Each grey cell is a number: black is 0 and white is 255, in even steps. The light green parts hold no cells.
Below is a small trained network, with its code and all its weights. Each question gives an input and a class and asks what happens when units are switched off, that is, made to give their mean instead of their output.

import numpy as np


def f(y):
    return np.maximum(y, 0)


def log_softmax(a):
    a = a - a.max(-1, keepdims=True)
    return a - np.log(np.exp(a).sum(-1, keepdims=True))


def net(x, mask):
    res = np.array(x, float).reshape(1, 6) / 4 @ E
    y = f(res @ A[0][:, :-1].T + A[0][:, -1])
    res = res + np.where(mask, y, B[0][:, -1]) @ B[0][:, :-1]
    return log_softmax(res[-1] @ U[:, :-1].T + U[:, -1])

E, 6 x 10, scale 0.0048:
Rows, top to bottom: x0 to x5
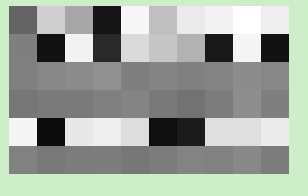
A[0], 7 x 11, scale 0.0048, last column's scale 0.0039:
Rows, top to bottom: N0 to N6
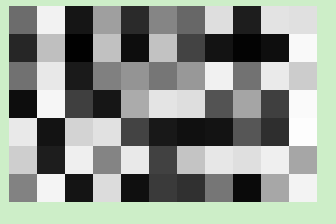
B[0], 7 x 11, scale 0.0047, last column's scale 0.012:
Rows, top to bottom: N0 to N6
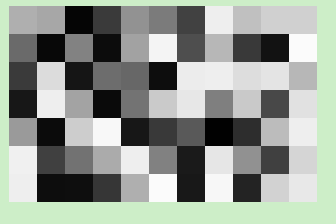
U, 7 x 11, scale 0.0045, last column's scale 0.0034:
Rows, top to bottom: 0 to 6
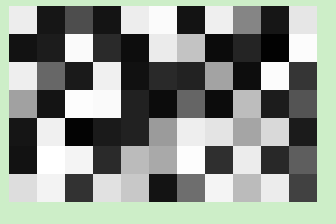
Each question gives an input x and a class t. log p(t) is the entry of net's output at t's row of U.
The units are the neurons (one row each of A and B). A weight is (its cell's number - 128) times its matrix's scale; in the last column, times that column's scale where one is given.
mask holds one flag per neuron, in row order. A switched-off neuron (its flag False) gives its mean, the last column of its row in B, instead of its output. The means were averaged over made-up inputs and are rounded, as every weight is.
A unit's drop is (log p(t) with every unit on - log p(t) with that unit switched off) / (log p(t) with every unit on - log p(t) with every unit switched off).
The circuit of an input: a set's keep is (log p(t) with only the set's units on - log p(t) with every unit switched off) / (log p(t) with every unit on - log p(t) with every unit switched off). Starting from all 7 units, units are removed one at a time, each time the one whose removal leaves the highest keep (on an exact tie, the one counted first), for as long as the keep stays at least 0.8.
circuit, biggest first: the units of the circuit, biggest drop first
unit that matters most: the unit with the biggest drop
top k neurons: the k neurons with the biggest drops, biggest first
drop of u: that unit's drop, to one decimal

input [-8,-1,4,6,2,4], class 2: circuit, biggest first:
[N4]
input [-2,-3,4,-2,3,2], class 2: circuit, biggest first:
[N1, N3]
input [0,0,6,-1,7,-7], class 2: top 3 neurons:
[N1, N3, N4]
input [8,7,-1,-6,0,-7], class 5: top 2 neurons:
[N6, N3]
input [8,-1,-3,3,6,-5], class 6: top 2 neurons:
[N1, N2]
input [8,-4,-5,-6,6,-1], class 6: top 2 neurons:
[N2, N1]
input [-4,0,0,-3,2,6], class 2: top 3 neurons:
[N3, N4, N1]
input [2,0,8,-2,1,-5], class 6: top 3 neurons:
[N1, N6, N3]
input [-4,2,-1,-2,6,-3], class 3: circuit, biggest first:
[N6, N4]
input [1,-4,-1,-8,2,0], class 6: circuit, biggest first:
[N1, N2]
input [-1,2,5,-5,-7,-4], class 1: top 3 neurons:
[N1, N5, N3]
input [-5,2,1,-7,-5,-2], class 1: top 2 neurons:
[N5, N0]
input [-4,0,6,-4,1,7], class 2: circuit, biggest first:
[N3, N4]
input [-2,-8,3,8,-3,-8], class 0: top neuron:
[N6]
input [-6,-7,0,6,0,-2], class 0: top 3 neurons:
[N1, N6, N0]
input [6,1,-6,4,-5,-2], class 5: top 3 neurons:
[N6, N3, N0]
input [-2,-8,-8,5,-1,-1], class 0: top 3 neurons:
[N6, N1, N4]
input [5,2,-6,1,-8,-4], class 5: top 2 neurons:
[N3, N6]
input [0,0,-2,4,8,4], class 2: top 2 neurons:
[N1, N3]
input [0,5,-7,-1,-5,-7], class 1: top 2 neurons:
[N2, N0]
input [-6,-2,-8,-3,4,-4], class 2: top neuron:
[N4]
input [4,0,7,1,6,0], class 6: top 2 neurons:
[N1, N6]
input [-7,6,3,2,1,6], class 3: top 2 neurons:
[N4, N3]
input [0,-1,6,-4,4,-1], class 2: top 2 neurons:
[N1, N3]
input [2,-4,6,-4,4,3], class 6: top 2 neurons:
[N1, N2]
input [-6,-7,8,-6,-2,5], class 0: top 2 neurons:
[N1, N6]
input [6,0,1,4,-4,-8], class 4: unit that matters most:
N2
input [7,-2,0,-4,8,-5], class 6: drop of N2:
0.3
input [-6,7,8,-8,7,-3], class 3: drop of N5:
0.0
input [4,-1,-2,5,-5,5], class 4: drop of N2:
0.1
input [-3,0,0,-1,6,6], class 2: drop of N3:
0.3
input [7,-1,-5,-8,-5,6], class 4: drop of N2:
0.2
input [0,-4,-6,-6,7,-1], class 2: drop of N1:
0.4
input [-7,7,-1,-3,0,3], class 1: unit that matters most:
N5
